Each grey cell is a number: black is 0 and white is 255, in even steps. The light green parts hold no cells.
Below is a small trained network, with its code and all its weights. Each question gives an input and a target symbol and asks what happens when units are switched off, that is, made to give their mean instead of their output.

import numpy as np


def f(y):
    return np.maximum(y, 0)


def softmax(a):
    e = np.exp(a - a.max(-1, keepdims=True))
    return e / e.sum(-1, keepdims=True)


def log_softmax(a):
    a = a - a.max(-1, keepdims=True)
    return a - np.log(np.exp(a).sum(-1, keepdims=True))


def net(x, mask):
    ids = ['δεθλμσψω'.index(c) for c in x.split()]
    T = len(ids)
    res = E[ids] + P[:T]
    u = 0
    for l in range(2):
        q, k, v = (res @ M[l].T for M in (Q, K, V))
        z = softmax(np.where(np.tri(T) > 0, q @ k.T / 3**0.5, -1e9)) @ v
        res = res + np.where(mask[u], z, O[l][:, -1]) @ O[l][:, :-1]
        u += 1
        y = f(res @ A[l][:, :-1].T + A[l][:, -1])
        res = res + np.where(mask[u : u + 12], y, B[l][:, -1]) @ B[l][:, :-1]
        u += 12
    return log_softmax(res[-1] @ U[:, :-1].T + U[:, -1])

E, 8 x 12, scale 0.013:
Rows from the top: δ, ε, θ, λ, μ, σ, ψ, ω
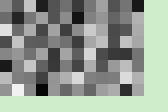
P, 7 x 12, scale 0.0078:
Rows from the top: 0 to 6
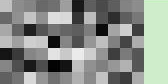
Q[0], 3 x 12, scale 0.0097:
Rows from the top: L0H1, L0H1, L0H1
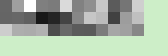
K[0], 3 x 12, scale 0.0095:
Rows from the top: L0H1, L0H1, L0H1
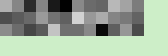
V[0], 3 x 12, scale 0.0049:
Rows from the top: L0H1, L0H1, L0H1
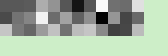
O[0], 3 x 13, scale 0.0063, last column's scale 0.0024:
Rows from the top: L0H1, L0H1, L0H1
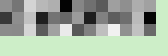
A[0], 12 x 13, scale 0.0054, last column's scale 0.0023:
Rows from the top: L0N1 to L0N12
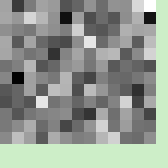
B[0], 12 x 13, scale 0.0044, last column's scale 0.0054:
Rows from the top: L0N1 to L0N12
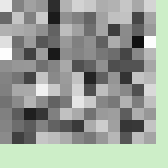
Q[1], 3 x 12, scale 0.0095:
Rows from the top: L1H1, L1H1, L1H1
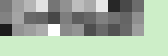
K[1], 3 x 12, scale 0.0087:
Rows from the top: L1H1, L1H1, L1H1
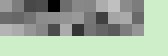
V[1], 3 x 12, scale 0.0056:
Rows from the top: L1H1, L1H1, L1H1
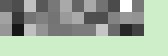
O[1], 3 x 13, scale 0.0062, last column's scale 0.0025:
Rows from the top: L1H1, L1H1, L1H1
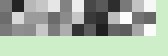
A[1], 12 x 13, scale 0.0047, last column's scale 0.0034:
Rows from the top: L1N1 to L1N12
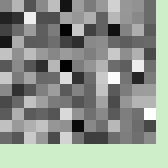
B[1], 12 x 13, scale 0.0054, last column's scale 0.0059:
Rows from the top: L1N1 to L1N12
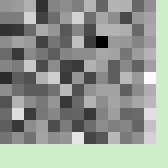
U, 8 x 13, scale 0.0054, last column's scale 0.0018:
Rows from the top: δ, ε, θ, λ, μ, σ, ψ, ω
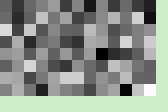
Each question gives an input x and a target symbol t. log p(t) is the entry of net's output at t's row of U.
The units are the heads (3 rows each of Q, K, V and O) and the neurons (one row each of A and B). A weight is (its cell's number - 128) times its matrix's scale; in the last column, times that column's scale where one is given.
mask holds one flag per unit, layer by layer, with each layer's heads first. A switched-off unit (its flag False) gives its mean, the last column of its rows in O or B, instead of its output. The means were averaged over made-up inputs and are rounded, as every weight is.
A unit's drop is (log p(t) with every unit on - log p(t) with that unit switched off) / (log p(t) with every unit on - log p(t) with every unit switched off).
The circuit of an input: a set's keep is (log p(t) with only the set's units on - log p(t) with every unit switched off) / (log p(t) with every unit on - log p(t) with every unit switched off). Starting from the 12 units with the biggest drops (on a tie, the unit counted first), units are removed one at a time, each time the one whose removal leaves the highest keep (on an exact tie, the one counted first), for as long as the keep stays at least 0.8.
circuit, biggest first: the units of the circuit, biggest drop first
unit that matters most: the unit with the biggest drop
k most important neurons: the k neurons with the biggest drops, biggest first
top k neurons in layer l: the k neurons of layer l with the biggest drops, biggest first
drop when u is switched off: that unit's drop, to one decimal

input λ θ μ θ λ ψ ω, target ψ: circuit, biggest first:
L0H1, L1H1
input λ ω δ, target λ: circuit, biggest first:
L1H1, L1N7
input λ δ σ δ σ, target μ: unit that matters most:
L1H1
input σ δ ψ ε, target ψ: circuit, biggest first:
L1H1, L0H1
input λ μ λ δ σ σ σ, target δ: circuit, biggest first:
L0H1, L1H1
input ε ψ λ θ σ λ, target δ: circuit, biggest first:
L1H1, L0H1
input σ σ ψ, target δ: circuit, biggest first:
L0H1, L1H1, L1N3
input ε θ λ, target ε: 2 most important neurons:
L0N12, L1N11
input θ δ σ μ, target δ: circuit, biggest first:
L1H1, L0H1, L1N3
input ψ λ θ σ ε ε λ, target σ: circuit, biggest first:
L0H1, L1H1, L0N2, L0N1
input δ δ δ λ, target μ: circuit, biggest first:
L0H1, L1H1, L1N7
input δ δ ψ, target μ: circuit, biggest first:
L1H1, L0N8, L0H1
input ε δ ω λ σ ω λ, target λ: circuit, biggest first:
L1H1, L0H1
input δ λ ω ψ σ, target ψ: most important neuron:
L0N8
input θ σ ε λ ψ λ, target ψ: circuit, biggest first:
L0H1, L1H1
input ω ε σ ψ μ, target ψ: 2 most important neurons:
L0N8, L0N11
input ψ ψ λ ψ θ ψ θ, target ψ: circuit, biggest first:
L1H1, L0H1
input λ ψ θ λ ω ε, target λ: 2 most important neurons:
L1N7, L0N12
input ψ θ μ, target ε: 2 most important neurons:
L1N11, L1N7
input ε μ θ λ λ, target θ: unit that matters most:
L0H1
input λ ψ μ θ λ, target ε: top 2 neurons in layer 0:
L0N12, L0N8
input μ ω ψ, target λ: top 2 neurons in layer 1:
L1N7, L1N12
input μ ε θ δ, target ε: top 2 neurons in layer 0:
L0N12, L0N7
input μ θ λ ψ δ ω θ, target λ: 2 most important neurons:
L1N7, L0N5
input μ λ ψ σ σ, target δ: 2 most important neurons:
L1N3, L0N1
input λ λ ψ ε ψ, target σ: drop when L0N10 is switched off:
0.0
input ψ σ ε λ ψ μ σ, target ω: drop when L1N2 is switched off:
0.2
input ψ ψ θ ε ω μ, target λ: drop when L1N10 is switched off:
0.1
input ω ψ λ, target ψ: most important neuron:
L0N11
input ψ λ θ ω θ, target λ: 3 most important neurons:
L0N5, L1N7, L0N12
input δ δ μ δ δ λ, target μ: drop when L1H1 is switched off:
0.6
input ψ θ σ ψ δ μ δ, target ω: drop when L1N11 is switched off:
0.1
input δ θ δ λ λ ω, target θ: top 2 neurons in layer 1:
L1N6, L1N10
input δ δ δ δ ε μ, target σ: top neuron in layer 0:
L0N11
